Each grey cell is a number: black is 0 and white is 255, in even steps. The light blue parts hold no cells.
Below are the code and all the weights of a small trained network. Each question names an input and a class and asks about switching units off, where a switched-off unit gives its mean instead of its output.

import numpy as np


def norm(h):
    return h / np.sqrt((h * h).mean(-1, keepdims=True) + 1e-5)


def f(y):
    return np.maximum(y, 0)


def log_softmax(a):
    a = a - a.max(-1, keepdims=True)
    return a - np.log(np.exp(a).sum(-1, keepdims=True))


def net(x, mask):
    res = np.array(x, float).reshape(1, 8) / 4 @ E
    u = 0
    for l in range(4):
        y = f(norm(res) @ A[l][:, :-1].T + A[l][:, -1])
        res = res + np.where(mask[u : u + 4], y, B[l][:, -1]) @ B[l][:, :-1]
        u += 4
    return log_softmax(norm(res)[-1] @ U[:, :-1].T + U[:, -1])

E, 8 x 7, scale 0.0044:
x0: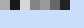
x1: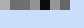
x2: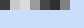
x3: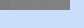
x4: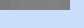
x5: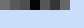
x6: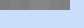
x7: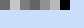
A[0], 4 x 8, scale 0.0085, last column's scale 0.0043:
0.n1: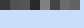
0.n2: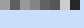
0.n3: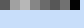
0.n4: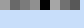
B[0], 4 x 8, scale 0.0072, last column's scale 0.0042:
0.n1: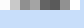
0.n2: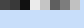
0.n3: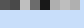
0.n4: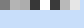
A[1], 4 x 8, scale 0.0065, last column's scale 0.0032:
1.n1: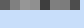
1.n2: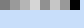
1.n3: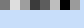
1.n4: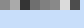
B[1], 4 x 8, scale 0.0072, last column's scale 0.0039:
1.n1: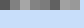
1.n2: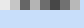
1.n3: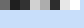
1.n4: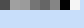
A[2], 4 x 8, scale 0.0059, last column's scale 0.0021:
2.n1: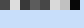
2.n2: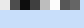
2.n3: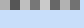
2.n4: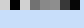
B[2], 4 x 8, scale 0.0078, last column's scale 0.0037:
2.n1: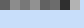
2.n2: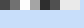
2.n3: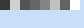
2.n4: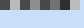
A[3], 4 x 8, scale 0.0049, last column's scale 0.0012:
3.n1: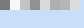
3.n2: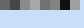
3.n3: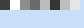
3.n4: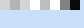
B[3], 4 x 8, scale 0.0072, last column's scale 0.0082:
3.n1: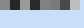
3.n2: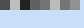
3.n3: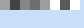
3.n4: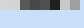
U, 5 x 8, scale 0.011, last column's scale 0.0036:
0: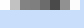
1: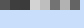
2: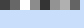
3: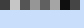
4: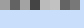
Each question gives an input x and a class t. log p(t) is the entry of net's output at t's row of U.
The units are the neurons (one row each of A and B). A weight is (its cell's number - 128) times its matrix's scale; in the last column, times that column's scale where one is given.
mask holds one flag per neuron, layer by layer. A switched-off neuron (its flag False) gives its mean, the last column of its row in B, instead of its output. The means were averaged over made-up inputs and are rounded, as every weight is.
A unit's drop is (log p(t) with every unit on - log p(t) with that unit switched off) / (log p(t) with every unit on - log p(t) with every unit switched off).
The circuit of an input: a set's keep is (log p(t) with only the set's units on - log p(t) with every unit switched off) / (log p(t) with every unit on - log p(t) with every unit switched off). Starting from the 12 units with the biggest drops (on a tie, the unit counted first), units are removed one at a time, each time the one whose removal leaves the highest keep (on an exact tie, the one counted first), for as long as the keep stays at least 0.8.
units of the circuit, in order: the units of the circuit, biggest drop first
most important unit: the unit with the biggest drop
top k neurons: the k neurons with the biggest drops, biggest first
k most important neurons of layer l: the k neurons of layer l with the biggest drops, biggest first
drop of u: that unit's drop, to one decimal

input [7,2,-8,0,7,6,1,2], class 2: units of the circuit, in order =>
2.n2
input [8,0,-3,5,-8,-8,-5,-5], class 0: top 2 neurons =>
3.n4, 1.n2
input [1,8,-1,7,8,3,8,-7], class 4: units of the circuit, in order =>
0.n4, 3.n3
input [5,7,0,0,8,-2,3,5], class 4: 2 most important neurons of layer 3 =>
3.n3, 3.n1
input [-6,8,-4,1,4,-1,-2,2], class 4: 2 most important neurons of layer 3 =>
3.n3, 3.n1
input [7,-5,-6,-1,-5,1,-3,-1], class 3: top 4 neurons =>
2.n4, 2.n3, 0.n4, 3.n2
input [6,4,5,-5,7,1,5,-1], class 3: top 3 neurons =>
2.n4, 2.n2, 1.n3
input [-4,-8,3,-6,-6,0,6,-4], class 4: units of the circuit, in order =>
1.n3, 3.n3
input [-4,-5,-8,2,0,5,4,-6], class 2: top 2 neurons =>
2.n2, 1.n3
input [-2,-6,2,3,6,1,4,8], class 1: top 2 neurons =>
1.n3, 0.n4
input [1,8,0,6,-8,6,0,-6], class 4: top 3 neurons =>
0.n4, 1.n3, 3.n3
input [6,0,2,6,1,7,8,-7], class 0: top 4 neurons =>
0.n1, 1.n3, 3.n3, 1.n4
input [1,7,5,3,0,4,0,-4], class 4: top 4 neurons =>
0.n4, 1.n3, 3.n3, 2.n2
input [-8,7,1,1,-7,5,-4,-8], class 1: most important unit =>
0.n2
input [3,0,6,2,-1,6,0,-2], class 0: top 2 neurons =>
0.n1, 2.n2
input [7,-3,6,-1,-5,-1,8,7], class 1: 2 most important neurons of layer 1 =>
1.n3, 1.n4
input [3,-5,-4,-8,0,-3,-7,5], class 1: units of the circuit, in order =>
1.n3, 0.n4, 0.n2
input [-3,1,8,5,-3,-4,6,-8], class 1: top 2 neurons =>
0.n2, 2.n2
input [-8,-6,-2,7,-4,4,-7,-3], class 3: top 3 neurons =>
1.n4, 0.n4, 2.n1
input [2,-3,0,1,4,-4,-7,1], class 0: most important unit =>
1.n2
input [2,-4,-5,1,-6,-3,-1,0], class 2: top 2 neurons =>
2.n2, 0.n4
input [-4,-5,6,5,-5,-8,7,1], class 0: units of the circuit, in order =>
1.n2, 3.n4
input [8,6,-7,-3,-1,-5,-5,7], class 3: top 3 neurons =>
2.n4, 3.n2, 2.n3
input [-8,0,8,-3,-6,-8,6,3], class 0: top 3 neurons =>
1.n2, 3.n4, 2.n3
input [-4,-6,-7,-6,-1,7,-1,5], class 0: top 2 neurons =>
0.n1, 2.n3
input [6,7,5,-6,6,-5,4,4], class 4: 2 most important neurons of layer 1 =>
1.n4, 1.n3
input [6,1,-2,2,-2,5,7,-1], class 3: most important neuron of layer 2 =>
2.n4
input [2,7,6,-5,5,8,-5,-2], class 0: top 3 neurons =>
0.n1, 2.n2, 3.n1
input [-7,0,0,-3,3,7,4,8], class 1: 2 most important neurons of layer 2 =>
2.n3, 2.n4
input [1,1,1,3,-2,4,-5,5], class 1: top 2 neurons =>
1.n3, 3.n4
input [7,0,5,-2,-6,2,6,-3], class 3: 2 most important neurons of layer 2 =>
2.n4, 2.n2
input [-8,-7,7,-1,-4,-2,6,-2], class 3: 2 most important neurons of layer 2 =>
2.n1, 2.n2
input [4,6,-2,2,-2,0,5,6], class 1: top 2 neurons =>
1.n3, 0.n1
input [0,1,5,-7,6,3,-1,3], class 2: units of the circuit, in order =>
0.n3
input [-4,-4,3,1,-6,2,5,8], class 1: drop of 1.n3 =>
1.1
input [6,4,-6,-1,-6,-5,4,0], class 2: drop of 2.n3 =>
-0.1
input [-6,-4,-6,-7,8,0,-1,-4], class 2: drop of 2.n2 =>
1.1
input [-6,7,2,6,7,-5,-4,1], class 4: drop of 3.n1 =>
0.2
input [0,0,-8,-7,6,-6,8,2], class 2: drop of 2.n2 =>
1.5
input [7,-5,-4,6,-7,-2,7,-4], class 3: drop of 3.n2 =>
0.0
